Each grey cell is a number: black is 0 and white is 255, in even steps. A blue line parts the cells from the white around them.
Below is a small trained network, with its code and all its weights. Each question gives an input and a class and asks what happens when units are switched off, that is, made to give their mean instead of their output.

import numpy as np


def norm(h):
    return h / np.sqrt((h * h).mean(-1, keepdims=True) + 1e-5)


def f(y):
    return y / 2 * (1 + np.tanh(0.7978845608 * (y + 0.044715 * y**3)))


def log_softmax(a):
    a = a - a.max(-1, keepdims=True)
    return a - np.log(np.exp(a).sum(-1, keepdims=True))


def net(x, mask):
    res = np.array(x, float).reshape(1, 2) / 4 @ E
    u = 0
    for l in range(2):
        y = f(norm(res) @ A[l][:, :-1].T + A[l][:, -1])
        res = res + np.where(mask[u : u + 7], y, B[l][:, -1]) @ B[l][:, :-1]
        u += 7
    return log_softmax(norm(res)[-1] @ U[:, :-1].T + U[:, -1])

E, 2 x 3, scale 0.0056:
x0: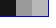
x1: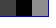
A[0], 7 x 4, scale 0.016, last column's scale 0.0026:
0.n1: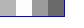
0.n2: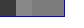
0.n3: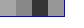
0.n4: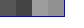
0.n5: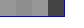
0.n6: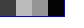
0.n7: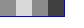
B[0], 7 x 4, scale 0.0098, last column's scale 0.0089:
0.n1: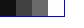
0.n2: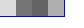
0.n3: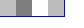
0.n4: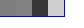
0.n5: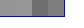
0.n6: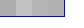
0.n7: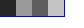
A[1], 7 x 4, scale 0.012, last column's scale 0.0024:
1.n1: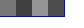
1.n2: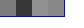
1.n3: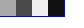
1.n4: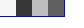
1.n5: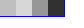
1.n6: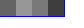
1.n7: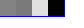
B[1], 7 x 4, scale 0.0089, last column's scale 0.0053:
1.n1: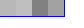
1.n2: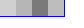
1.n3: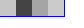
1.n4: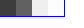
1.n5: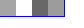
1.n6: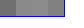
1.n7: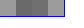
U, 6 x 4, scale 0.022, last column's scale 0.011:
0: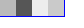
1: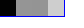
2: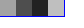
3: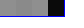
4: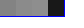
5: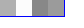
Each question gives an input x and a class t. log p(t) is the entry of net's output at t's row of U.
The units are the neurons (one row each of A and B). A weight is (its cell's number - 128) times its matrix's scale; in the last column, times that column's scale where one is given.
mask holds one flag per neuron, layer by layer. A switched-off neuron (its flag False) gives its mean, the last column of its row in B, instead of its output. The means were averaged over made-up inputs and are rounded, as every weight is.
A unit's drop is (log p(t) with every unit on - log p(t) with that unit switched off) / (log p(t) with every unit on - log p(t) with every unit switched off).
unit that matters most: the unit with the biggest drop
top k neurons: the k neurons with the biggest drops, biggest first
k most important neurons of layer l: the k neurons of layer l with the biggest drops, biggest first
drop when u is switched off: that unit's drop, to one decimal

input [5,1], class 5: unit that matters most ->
0.n1
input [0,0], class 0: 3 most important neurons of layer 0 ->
(0.n1 0.n7 0.n4)
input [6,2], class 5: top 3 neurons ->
(0.n1 0.n6 0.n3)
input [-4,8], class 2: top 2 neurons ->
(0.n3 0.n4)
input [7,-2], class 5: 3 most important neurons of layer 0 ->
(0.n6 0.n2 0.n1)
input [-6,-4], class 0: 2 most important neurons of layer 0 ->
(0.n3 0.n4)
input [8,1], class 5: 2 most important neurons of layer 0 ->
(0.n1 0.n3)
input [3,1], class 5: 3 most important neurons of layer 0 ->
(0.n1 0.n6 0.n3)
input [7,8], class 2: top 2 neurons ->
(0.n3 0.n4)
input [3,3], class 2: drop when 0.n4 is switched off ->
1.1
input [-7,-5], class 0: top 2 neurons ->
(0.n3 0.n4)
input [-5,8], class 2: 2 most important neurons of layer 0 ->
(0.n3 0.n4)
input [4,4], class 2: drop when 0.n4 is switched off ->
1.2
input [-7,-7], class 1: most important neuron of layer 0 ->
(0.n7)
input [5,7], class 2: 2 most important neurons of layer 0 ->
(0.n3 0.n4)
